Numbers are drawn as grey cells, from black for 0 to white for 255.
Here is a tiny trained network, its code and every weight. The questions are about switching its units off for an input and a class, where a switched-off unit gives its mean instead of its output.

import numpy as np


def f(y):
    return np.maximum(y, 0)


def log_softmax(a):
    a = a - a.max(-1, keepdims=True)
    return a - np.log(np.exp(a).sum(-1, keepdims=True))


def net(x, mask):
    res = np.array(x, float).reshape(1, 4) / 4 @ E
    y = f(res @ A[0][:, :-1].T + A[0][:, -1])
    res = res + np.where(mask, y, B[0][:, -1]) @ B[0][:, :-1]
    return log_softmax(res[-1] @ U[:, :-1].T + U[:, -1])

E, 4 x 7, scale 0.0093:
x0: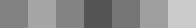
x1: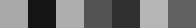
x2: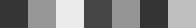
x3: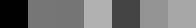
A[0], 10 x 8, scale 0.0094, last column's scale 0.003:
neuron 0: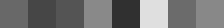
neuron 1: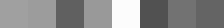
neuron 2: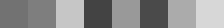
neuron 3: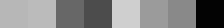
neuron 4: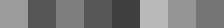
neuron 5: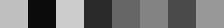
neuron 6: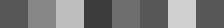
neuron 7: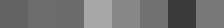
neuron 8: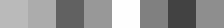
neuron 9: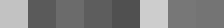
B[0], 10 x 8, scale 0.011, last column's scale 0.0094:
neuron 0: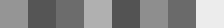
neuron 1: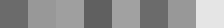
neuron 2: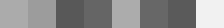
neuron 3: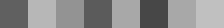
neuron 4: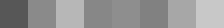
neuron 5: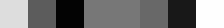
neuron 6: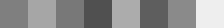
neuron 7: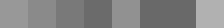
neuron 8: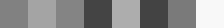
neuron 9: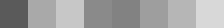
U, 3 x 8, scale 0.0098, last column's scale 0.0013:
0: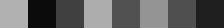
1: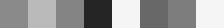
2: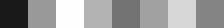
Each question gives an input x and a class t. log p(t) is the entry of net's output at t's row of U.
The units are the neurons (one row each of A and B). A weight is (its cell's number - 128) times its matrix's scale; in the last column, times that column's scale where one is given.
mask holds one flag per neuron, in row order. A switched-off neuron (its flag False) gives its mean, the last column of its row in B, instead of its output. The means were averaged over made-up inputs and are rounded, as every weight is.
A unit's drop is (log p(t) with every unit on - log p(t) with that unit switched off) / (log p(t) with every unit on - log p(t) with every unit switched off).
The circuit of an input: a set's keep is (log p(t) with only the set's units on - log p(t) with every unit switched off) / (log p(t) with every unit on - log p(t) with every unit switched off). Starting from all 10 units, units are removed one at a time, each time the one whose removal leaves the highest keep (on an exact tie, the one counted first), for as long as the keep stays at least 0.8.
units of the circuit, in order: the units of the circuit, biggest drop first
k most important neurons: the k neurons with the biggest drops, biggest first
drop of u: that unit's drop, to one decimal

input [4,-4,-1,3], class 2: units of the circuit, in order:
[neuron 5; neuron 2]
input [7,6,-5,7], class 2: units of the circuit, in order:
[neuron 9]
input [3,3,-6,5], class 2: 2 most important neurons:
[neuron 5; neuron 9]
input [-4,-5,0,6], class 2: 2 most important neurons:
[neuron 5; neuron 2]
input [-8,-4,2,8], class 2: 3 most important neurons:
[neuron 5; neuron 2; neuron 8]
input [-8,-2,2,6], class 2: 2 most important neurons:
[neuron 5; neuron 2]
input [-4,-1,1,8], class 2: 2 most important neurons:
[neuron 5; neuron 2]
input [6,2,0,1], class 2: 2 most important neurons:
[neuron 5; neuron 8]
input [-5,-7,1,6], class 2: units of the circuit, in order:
[neuron 5; neuron 2]
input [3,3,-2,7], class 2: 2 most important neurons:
[neuron 5; neuron 4]
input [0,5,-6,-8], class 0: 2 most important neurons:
[neuron 5; neuron 6]
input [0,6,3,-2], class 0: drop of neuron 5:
0.5
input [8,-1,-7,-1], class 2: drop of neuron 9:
0.1
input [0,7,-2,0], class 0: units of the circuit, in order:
[neuron 5]
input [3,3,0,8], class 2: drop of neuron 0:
0.0
